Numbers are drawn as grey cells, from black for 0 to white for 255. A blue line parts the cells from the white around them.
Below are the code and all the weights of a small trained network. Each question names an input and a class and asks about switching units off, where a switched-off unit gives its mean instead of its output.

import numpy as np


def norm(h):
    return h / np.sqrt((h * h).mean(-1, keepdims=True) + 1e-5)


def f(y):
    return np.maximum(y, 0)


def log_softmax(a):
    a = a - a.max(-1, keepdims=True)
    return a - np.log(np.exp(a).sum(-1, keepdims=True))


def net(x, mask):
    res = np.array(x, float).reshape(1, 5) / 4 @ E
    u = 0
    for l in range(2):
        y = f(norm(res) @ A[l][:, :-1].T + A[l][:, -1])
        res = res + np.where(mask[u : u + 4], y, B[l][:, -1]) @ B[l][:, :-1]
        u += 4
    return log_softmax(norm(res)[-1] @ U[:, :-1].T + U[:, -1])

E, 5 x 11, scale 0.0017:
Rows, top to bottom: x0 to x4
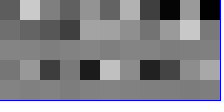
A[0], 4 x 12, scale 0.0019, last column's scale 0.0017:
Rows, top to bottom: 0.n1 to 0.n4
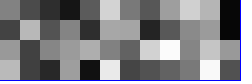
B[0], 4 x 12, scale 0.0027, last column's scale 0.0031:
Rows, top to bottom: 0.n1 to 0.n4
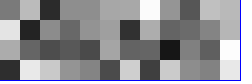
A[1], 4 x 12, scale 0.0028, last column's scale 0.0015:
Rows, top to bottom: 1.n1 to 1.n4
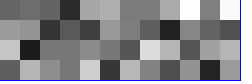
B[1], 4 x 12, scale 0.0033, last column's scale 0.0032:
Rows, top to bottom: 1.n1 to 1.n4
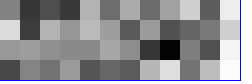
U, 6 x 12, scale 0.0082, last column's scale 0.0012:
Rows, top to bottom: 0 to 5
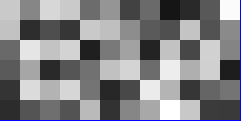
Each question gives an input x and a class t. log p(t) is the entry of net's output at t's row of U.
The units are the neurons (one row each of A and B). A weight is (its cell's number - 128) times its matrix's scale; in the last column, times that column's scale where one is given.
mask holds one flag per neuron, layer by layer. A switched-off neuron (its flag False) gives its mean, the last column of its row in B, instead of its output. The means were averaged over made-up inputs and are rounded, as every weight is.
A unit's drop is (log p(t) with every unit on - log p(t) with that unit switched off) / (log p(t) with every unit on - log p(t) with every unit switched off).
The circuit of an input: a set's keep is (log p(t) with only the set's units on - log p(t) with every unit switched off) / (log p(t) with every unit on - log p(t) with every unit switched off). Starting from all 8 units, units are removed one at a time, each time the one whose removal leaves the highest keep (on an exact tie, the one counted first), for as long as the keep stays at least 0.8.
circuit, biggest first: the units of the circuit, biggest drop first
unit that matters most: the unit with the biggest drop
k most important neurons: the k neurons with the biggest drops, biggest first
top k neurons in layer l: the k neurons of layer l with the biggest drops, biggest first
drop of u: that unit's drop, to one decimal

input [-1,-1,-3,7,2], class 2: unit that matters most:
0.n4
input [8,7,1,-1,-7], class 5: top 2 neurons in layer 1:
1.n4, 1.n3
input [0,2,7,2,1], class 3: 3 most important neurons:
0.n4, 0.n1, 0.n3
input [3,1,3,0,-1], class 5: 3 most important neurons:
0.n3, 1.n4, 1.n3
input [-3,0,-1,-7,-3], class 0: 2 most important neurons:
1.n3, 1.n1
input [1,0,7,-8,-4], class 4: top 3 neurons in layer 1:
1.n4, 1.n1, 1.n2
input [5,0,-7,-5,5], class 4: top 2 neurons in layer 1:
1.n4, 1.n1
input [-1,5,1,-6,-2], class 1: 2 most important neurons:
0.n4, 1.n3
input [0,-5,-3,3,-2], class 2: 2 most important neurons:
0.n4, 0.n3
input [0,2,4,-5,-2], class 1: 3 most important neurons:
0.n4, 1.n3, 0.n3
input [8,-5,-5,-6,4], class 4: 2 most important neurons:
1.n4, 1.n1
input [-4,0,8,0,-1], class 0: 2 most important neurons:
0.n3, 1.n1
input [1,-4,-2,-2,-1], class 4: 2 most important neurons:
0.n2, 0.n3
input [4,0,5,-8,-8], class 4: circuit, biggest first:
1.n4
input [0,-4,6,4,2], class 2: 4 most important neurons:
0.n4, 0.n3, 1.n3, 1.n2
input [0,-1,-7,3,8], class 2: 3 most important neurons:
0.n4, 0.n3, 1.n1
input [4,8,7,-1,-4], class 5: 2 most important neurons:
0.n3, 1.n4
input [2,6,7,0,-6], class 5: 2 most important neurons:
0.n3, 1.n3
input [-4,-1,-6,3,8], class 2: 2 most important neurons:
0.n4, 1.n1
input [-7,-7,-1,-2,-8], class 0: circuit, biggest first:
1.n3
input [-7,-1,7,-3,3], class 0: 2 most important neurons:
1.n1, 1.n3
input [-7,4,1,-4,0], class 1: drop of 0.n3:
0.0
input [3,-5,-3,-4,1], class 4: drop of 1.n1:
0.1
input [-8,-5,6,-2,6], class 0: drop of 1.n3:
0.2
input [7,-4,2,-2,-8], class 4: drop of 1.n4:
0.4
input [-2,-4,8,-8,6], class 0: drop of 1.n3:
0.2
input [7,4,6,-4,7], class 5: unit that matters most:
1.n4
